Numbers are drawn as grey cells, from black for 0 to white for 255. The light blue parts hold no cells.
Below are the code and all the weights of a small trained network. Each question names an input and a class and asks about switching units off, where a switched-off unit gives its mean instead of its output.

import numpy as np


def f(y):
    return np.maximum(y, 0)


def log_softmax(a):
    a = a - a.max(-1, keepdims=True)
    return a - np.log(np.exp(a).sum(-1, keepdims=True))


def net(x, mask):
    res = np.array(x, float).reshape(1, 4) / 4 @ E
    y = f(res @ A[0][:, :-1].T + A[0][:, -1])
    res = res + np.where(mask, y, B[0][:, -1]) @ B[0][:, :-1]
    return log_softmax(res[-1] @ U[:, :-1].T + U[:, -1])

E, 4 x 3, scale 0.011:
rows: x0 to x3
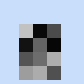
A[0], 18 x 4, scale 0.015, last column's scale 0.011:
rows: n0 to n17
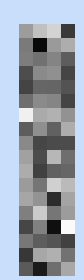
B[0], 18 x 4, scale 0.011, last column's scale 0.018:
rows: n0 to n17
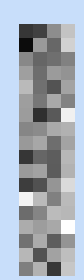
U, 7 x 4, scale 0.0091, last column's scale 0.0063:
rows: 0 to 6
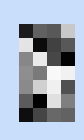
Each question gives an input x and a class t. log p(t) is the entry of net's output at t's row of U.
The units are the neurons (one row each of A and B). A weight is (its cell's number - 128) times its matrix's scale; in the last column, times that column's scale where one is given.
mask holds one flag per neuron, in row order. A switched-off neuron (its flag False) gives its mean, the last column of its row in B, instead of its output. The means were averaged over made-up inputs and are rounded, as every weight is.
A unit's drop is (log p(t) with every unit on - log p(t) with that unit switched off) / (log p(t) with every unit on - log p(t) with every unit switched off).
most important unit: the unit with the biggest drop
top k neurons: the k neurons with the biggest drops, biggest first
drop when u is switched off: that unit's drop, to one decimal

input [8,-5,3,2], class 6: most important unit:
n1
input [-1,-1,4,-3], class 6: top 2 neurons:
n14, n12
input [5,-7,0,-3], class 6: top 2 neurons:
n1, n9
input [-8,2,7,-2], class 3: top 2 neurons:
n6, n9
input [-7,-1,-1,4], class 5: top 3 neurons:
n0, n12, n14
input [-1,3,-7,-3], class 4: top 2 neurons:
n6, n14
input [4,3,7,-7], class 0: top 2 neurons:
n1, n17
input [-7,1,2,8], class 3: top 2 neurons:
n16, n17
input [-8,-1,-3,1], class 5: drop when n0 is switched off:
0.2
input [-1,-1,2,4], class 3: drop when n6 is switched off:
0.3
